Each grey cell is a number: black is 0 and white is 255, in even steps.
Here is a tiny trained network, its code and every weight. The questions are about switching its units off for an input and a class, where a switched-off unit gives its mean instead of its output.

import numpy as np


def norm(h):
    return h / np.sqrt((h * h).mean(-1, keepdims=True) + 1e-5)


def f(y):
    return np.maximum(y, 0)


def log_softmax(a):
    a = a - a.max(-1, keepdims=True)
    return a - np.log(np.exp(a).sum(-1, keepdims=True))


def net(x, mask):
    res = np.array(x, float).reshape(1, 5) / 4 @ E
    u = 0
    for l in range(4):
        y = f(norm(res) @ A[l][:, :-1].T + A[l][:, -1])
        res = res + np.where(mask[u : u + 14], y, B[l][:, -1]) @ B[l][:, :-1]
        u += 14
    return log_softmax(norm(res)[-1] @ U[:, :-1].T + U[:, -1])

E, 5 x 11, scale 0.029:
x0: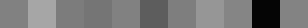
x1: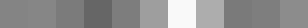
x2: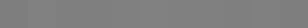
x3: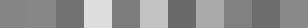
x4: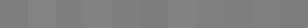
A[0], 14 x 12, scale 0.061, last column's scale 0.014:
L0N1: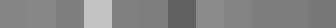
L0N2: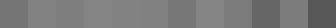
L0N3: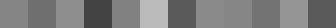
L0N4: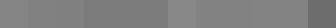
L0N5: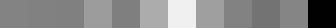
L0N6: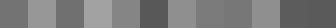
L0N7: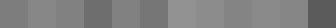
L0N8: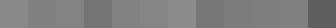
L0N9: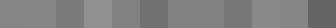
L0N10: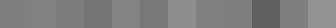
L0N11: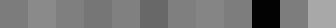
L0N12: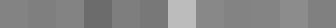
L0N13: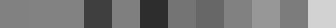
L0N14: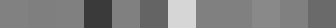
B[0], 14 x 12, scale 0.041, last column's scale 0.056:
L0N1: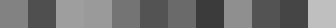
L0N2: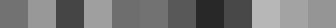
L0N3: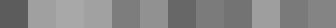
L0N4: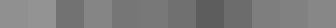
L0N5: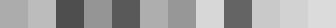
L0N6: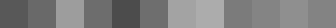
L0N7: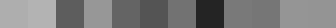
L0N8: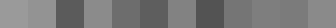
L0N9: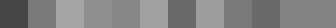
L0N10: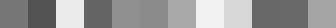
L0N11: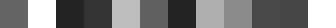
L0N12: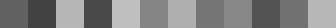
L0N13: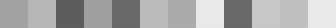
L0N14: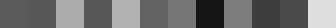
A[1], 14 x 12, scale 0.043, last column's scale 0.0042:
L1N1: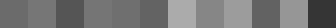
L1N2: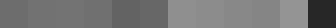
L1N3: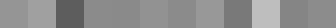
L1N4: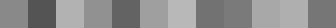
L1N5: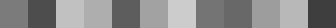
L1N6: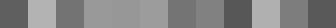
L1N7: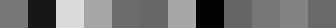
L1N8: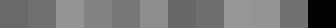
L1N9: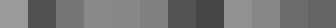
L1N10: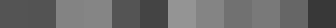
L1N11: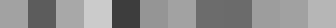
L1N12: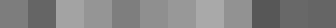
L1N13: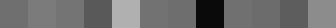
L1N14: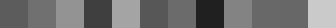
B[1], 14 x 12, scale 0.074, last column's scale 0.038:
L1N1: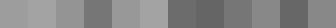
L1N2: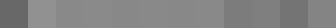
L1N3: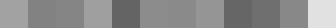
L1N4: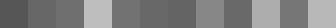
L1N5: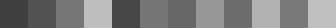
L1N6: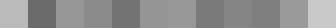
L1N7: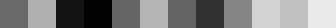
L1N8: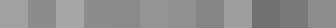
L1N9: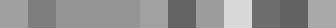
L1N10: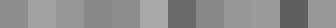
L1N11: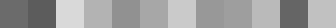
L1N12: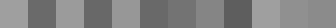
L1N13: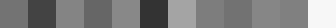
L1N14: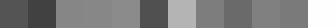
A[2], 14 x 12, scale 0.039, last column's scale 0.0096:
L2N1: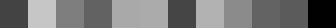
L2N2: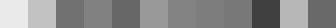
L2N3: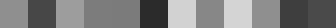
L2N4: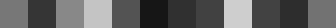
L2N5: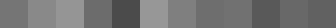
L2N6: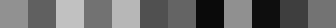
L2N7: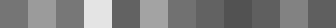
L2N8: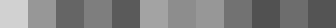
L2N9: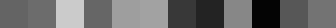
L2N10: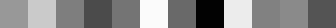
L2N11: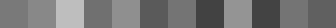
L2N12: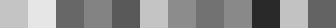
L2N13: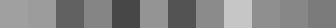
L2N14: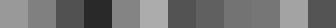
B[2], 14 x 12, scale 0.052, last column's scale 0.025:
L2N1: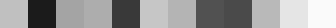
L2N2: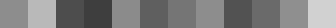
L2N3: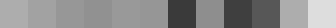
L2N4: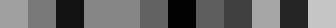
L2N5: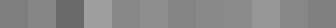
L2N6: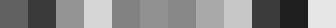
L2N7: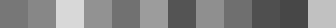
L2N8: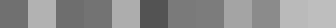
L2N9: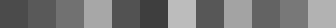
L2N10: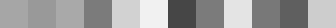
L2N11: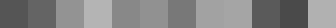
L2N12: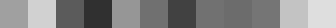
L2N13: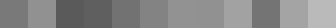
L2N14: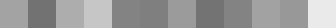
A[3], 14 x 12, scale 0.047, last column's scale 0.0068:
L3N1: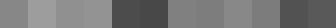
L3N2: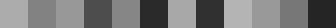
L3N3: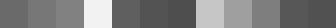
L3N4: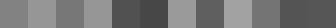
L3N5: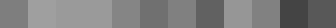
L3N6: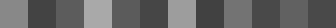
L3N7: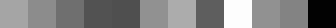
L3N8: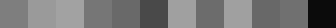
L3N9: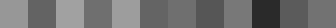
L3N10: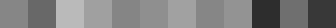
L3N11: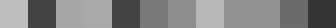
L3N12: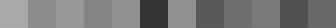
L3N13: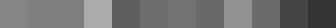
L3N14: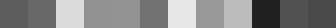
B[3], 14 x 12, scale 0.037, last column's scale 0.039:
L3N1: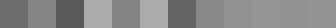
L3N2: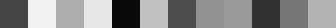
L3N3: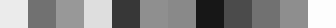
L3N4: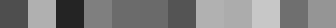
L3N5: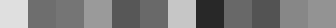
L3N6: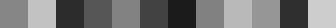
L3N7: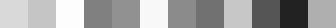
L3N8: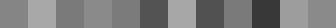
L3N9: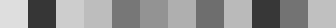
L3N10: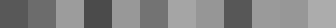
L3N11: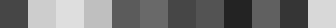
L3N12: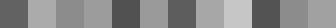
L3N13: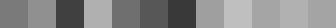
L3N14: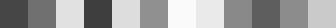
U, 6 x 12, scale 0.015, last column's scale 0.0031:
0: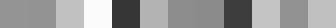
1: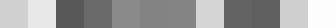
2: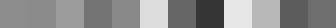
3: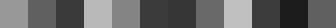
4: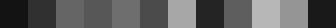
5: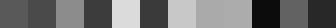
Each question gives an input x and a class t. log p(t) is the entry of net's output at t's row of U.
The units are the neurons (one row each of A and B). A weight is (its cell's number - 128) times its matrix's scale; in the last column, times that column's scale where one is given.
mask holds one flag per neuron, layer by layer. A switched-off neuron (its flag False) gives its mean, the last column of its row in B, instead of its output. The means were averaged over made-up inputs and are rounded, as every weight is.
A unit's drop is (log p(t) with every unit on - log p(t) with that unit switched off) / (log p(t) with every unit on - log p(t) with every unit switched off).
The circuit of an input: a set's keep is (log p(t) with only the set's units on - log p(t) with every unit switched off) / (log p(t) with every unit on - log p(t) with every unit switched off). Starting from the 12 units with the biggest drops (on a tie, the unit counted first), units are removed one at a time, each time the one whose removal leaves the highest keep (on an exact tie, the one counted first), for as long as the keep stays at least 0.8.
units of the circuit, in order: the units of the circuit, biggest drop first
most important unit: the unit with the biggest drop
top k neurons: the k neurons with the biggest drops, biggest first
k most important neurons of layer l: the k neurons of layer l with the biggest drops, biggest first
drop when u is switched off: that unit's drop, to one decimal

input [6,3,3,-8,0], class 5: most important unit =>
L0N14
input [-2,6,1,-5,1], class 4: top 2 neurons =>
(L0N14, L0N11)
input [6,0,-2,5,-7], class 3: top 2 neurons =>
(L0N13, L0N1)
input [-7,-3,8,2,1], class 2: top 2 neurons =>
(L0N11, L0N13)
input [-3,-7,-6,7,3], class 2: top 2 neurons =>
(L0N11, L1N7)
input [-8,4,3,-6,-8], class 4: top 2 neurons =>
(L0N14, L0N11)
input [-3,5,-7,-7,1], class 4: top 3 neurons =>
(L0N14, L0N11, L1N7)
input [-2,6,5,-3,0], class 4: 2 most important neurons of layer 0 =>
(L0N14, L0N11)
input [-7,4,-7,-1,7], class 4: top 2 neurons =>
(L0N11, L0N13)
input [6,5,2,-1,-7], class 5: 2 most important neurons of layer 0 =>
(L0N14, L0N13)
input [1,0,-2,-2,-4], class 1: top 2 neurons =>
(L0N13, L0N1)
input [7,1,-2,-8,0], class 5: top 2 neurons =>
(L0N14, L0N5)
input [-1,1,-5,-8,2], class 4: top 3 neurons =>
(L0N14, L0N11, L0N5)
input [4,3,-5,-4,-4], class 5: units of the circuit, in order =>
(L0N14)
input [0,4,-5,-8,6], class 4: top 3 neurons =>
(L0N14, L0N11, L1N7)
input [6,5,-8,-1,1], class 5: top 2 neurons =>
(L0N14, L0N13)
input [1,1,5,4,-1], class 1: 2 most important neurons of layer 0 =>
(L0N5, L0N14)
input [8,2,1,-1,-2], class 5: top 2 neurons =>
(L0N13, L1N7)
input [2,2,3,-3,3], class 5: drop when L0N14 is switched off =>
0.6
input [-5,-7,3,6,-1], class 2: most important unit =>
L0N11
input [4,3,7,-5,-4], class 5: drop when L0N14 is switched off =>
0.6
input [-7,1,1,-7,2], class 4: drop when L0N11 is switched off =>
0.9
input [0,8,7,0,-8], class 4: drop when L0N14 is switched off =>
0.8
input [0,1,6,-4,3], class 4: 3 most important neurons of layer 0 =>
(L0N14, L0N11, L0N5)
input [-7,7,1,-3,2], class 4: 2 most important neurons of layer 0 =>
(L0N14, L0N11)
